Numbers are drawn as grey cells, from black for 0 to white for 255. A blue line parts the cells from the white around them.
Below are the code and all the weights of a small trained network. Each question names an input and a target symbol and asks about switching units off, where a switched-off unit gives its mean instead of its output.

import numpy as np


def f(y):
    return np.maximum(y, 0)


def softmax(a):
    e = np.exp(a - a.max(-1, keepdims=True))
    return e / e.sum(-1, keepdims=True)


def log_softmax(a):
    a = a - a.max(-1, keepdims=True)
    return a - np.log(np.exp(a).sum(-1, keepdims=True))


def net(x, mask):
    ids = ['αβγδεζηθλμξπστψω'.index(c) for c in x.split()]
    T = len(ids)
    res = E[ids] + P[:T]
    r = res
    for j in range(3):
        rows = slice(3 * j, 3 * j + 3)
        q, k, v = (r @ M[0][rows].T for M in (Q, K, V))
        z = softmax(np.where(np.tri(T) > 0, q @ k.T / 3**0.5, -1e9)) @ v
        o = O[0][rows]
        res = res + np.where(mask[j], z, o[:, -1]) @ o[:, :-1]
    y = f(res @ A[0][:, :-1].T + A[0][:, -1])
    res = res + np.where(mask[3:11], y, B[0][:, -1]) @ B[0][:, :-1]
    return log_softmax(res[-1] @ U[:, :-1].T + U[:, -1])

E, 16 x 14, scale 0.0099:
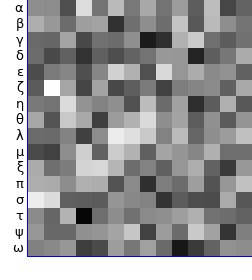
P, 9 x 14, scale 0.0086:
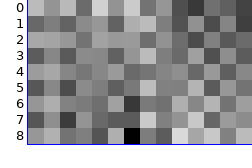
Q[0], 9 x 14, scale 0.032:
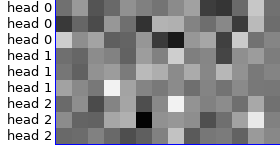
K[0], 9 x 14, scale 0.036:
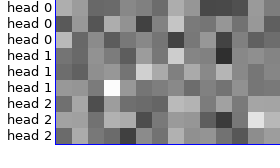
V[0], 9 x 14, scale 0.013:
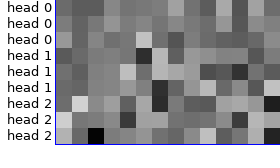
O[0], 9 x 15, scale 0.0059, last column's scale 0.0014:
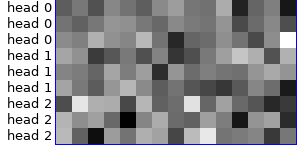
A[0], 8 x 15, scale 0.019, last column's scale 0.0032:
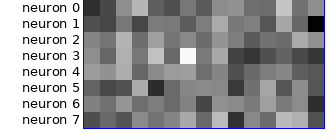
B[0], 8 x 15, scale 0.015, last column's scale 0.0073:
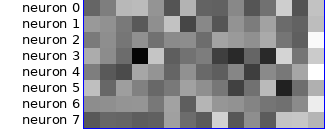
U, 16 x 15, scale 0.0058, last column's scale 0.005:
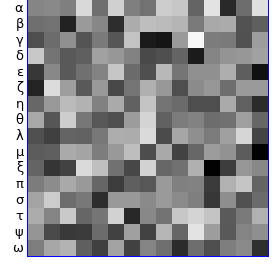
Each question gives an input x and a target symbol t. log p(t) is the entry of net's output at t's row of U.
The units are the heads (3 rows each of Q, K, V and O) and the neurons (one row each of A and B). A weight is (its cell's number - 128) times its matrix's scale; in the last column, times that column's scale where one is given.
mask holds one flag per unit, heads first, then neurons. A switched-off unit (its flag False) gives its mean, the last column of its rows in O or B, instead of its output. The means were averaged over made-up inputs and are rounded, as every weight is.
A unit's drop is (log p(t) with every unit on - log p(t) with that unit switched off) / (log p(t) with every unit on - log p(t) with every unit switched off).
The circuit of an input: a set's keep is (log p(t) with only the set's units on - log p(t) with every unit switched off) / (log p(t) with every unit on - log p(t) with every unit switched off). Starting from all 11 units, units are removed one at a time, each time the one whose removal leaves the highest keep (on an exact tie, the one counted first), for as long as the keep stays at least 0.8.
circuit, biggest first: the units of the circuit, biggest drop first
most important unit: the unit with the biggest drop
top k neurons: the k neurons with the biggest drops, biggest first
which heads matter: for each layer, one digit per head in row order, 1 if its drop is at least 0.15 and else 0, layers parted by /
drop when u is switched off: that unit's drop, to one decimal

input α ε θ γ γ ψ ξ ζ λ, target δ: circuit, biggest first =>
(head 1; neuron 3)
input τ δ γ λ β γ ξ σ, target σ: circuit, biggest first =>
(head 2)
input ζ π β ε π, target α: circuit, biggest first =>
(neuron 3; neuron 2)
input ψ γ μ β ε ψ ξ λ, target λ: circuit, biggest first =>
(head 2; head 0; neuron 7)
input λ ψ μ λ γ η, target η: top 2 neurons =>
(neuron 0; neuron 1)
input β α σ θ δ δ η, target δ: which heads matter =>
110
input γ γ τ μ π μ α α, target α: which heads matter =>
001
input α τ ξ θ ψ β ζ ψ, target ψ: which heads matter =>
100
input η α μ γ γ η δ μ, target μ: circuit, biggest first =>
(neuron 0; neuron 5; neuron 7)
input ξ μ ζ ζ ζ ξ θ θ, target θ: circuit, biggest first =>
(neuron 5; head 0; head 2)
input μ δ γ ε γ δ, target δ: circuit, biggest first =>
(neuron 1; head 2)
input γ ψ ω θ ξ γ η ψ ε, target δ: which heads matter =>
010
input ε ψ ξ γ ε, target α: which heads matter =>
100
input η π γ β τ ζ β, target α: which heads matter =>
110
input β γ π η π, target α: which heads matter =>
100
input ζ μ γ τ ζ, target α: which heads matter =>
100
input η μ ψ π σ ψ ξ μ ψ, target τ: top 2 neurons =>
(neuron 4; neuron 6)
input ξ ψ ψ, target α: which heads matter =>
110
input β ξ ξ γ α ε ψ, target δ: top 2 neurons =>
(neuron 3; neuron 4)
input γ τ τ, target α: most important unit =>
head 1
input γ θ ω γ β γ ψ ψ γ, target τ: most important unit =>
neuron 6
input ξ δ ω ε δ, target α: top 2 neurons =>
(neuron 3; neuron 2)
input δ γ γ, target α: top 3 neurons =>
(neuron 3; neuron 6; neuron 4)
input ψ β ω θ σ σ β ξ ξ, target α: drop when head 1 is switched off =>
0.7
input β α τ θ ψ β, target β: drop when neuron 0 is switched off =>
0.1
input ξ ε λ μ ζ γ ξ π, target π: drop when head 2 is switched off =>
0.1
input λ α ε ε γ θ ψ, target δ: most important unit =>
head 1
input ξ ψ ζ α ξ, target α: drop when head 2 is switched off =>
0.0
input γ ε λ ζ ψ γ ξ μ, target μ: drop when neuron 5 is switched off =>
0.3
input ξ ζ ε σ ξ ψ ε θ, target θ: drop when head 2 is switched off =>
0.2
